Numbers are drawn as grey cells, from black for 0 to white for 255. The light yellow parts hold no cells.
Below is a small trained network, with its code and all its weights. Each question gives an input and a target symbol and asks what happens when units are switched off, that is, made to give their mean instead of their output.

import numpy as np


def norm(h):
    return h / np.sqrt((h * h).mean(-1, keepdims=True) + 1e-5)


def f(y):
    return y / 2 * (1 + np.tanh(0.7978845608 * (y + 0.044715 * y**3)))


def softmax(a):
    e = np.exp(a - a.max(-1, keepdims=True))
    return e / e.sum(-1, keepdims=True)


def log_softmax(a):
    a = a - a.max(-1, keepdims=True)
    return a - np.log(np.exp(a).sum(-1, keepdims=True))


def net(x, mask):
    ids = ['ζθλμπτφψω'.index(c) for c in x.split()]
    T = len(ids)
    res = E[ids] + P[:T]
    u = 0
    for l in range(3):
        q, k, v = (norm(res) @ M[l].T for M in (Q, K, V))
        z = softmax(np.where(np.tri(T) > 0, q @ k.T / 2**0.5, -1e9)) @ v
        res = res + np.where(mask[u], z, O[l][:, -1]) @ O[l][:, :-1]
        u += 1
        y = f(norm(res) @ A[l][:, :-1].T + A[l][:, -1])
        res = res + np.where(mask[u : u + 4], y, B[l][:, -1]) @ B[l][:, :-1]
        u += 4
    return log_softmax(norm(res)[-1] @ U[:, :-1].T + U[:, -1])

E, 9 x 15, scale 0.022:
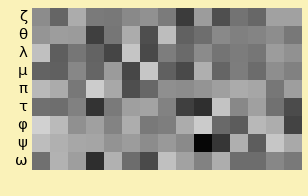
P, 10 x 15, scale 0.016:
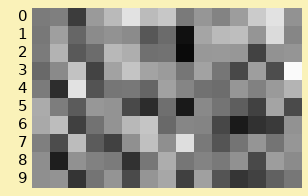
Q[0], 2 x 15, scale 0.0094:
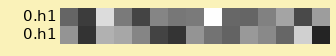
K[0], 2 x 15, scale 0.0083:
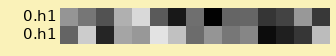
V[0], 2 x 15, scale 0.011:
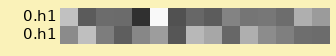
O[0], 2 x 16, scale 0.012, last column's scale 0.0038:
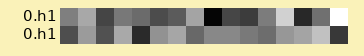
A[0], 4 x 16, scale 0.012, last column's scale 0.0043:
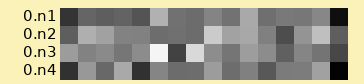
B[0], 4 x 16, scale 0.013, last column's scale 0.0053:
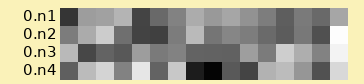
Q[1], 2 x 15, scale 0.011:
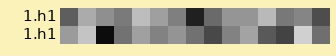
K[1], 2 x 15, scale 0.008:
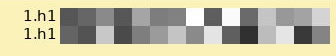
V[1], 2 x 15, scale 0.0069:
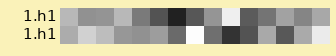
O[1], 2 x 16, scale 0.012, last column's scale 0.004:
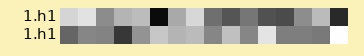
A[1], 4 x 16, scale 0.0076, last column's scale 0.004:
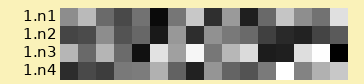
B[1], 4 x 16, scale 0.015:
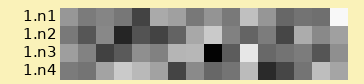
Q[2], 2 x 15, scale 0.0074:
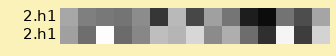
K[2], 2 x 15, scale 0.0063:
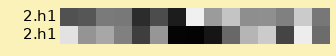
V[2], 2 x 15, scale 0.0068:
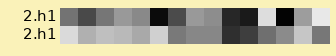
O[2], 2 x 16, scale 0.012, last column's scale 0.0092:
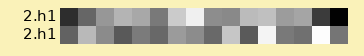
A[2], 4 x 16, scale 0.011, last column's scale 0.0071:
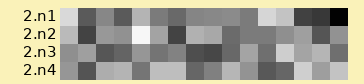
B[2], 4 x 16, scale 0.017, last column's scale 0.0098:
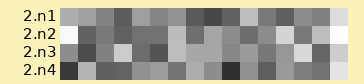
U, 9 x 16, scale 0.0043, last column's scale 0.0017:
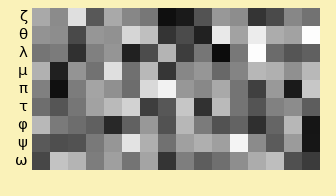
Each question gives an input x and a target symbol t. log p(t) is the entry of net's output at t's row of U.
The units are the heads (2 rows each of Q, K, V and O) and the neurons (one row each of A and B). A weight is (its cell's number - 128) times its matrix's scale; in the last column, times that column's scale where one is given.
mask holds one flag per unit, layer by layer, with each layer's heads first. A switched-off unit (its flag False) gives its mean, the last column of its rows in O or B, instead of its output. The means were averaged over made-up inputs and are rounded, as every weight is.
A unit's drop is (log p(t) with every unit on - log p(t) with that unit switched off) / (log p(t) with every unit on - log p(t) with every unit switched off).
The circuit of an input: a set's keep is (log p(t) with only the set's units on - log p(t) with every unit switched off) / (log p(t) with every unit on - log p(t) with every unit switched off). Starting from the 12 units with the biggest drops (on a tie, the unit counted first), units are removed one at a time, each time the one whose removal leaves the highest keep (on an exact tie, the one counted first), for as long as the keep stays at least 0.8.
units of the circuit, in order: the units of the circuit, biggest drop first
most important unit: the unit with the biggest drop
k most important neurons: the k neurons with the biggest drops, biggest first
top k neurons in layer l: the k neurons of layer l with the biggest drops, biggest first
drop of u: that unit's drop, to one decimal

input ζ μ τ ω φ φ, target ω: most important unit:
0.h1
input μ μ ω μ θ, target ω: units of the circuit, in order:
(0.h1; 0.n4; 0.n1; 2.n2)
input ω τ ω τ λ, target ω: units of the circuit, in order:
(0.h1; 0.n4; 0.n1; 2.n2)
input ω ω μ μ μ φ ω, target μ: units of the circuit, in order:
(0.h1; 2.n2; 1.n1)
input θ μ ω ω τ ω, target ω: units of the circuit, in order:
(0.h1; 0.n4; 2.n2)
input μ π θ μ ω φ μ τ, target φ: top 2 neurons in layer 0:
(0.n3; 0.n4)
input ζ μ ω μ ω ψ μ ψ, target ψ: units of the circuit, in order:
(2.h1; 1.h1)
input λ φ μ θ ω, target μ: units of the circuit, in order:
(0.h1; 2.n2)
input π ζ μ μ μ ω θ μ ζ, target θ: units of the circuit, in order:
(0.h1; 1.n1)
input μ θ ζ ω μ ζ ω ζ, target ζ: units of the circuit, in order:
(0.h1; 2.n2; 2.n1)
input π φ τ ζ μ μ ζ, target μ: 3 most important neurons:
(2.n2; 1.n1; 0.n2)
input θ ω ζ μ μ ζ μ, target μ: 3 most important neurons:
(1.n1; 2.n2; 0.n2)
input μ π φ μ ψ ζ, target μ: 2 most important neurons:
(1.n1; 2.n2)
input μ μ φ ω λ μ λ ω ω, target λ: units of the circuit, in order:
(0.h1)
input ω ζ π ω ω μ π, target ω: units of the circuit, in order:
(0.h1; 0.n4; 0.n2; 2.n2)
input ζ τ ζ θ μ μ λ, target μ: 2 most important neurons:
(0.n3; 1.n1)
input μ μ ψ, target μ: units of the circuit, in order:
(0.h1; 1.n1; 2.n2)
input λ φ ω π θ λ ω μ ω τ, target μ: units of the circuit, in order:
(0.h1; 1.n1; 2.n2)
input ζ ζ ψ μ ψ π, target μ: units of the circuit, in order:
(0.h1; 2.n2)
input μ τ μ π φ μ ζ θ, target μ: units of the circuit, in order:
(0.h1; 1.n1; 2.n2)
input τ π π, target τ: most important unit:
1.h1
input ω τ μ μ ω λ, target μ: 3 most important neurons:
(1.n1; 2.n2; 0.n3)
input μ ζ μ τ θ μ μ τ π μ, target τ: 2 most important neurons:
(1.n4; 0.n2)
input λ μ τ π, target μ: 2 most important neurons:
(2.n2; 1.n1)
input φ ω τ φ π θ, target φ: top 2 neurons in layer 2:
(2.n1; 2.n4)
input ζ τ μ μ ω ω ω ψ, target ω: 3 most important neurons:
(0.n4; 0.n2; 2.n2)
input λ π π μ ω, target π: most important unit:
0.h1
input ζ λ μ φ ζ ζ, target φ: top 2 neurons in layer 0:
(0.n4; 0.n3)
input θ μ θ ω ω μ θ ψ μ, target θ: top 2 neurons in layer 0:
(0.n2; 0.n1)
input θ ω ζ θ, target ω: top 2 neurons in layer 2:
(2.n2; 2.n1)
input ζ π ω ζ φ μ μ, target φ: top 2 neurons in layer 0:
(0.n4; 0.n3)
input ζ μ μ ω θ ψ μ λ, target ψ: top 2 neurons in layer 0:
(0.n4; 0.n3)
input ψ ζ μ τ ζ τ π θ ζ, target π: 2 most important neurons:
(1.n3; 0.n4)
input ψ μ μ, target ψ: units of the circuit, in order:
(1.h1)
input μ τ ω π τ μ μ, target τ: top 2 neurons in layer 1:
(1.n4; 1.n3)
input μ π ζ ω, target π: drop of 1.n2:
-0.1
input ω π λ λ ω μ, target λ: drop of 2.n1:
0.1
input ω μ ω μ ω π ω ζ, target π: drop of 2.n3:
-0.1
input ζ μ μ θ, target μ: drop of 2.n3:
0.1
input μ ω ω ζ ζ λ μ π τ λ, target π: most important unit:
1.n3
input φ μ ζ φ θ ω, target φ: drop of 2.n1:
0.2
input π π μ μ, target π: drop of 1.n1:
0.0
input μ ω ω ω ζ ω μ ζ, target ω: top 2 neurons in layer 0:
(0.n4; 0.n2)
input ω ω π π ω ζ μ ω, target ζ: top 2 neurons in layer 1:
(1.n1; 1.n2)
